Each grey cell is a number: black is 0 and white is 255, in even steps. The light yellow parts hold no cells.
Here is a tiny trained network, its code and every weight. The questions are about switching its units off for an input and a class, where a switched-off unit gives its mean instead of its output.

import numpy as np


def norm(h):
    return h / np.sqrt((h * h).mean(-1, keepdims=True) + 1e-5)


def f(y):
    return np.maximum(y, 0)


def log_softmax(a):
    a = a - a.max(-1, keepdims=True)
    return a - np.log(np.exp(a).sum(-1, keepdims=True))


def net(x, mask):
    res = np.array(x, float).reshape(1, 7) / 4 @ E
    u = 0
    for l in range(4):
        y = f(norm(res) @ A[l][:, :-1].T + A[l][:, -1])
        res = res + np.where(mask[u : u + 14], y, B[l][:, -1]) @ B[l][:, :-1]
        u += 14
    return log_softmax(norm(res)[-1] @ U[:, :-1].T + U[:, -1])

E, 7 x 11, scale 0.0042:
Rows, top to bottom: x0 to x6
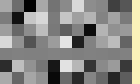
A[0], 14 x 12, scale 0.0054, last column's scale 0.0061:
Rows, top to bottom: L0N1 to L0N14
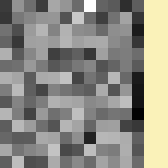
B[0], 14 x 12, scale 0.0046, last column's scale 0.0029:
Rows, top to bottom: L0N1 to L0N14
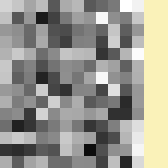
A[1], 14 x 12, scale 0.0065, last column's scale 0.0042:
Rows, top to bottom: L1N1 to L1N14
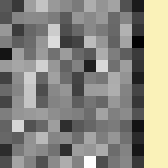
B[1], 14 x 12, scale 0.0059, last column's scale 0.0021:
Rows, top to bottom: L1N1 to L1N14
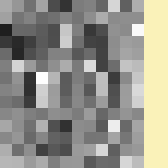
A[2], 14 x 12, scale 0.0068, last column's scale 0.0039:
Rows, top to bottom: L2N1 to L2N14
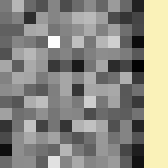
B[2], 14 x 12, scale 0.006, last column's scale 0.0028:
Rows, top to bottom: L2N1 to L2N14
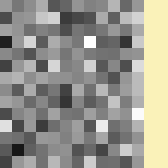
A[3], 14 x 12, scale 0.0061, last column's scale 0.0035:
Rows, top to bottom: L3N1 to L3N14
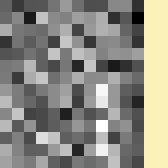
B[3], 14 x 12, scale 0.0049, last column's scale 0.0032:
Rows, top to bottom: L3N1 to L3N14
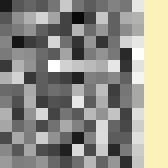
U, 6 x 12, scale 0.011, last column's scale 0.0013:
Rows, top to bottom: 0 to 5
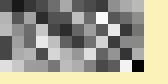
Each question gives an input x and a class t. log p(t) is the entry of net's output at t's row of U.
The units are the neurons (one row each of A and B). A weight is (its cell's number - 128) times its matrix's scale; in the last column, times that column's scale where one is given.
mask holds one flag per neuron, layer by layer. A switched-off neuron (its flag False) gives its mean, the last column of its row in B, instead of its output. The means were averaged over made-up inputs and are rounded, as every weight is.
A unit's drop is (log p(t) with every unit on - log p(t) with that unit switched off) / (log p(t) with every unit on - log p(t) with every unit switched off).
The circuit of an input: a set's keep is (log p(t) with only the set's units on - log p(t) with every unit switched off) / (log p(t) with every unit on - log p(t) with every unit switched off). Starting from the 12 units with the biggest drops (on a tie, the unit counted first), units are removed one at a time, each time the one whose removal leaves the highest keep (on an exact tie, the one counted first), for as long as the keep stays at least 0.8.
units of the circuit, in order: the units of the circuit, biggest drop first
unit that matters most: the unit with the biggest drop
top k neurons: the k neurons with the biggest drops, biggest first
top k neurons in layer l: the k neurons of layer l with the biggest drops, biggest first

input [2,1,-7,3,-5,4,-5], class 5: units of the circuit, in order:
L0N1
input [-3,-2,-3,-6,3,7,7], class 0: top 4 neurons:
L2N13; L0N11; L3N4; L2N4
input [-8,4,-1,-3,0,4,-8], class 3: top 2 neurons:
L1N7; L1N9
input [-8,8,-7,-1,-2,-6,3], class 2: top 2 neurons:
L1N1; L0N4
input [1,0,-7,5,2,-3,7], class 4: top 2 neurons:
L3N6; L0N5
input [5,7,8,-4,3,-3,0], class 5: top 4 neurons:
L0N12; L0N5; L1N6; L0N14
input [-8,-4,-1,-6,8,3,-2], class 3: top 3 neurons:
L1N7; L1N9; L1N8
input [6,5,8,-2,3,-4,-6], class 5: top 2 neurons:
L0N12; L1N6
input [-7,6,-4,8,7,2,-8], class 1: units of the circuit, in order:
L0N7; L3N13
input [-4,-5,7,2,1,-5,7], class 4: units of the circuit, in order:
L3N6; L2N6
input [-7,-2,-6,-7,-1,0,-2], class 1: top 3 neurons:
L0N2; L2N11; L1N13
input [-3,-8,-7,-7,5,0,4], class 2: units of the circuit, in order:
L1N11; L3N10
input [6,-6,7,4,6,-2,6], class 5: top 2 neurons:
L0N5; L1N6
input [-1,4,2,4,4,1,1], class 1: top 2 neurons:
L0N7; L0N14
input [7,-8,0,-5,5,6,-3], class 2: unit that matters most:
L1N11
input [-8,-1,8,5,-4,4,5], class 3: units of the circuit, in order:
L1N8; L1N7; L1N9
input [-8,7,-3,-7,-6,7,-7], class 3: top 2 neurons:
L1N7; L0N13
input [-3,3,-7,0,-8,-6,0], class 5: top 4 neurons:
L0N1; L1N14; L2N7; L0N11
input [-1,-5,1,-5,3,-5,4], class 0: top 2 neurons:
L1N3; L0N4
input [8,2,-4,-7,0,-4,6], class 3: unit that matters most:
L2N2
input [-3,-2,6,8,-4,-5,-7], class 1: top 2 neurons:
L0N7; L3N13
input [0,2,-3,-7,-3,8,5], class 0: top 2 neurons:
L0N11; L2N13
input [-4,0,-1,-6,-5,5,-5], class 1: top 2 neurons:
L0N2; L2N11
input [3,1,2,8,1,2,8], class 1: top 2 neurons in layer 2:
L2N8; L2N4
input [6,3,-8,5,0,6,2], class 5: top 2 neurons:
L0N1; L0N13
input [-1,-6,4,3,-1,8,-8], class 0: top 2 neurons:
L0N11; L2N13
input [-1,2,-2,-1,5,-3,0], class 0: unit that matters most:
L0N13
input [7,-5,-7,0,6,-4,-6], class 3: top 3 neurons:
L2N2; L0N5; L0N12
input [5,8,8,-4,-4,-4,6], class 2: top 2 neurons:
L0N1; L3N7
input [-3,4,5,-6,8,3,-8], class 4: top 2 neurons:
L2N4; L0N12
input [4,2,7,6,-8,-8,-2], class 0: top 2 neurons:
L1N3; L0N1
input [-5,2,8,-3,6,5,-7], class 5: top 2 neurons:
L0N12; L1N6
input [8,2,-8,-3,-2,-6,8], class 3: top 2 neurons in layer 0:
L0N5; L0N12
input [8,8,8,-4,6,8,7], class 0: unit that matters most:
L3N4
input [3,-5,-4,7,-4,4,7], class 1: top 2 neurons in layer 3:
L3N13; L3N9
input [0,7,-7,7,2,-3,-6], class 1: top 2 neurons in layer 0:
L0N7; L0N5
